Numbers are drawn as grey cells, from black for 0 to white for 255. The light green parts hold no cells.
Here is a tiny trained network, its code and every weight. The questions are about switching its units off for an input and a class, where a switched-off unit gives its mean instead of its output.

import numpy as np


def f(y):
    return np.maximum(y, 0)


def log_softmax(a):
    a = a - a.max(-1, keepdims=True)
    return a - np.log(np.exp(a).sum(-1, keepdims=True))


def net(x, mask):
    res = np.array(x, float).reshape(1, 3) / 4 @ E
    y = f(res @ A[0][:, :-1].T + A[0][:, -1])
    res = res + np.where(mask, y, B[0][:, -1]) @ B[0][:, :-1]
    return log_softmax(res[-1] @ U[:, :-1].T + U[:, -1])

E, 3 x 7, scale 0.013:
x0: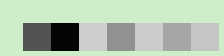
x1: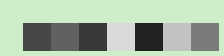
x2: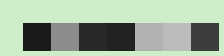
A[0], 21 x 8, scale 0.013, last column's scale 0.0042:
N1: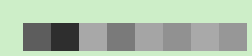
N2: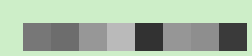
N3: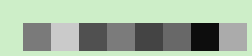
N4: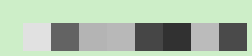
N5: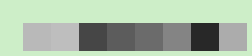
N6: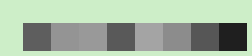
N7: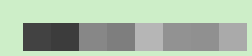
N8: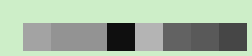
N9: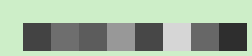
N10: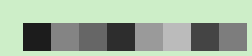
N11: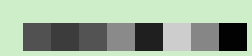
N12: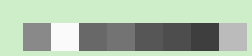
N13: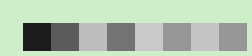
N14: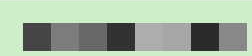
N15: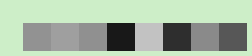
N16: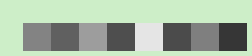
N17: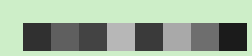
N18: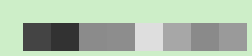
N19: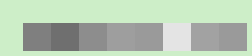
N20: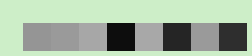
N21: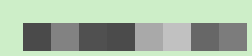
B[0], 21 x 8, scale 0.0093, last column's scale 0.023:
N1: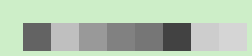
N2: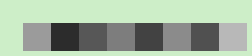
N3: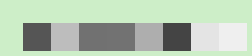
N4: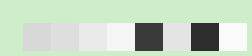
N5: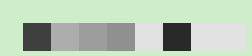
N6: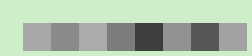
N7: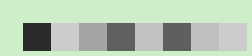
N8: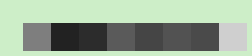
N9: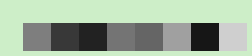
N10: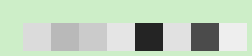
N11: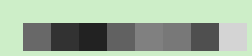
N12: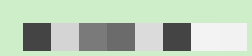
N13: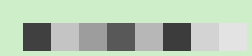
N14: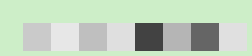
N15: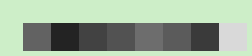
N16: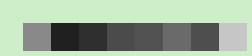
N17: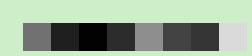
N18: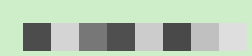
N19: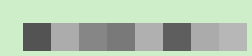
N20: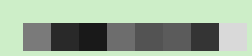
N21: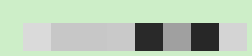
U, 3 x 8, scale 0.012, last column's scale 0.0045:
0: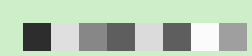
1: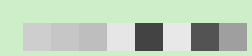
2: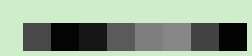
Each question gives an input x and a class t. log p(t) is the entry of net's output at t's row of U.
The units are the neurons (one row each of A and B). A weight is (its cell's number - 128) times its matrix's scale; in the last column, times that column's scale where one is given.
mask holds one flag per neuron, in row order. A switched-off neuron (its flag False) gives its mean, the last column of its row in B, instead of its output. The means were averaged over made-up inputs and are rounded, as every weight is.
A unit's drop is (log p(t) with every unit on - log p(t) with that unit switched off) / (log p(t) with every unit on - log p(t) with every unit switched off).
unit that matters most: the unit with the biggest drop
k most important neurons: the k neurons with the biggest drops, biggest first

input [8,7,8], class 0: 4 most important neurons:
(N18; N13; N7; N4)
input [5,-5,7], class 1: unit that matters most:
N10
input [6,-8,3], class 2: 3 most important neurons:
(N16; N20; N15)
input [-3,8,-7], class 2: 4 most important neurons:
(N17; N10; N14; N11)
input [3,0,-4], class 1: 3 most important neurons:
(N4; N12; N5)
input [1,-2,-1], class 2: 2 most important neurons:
(N12; N10)
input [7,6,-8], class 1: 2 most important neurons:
(N4; N12)
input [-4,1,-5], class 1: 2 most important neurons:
(N4; N13)
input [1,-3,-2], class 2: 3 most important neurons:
(N10; N14; N21)
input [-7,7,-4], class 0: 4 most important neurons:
(N12; N3; N5; N20)
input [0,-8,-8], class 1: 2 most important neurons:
(N4; N17)
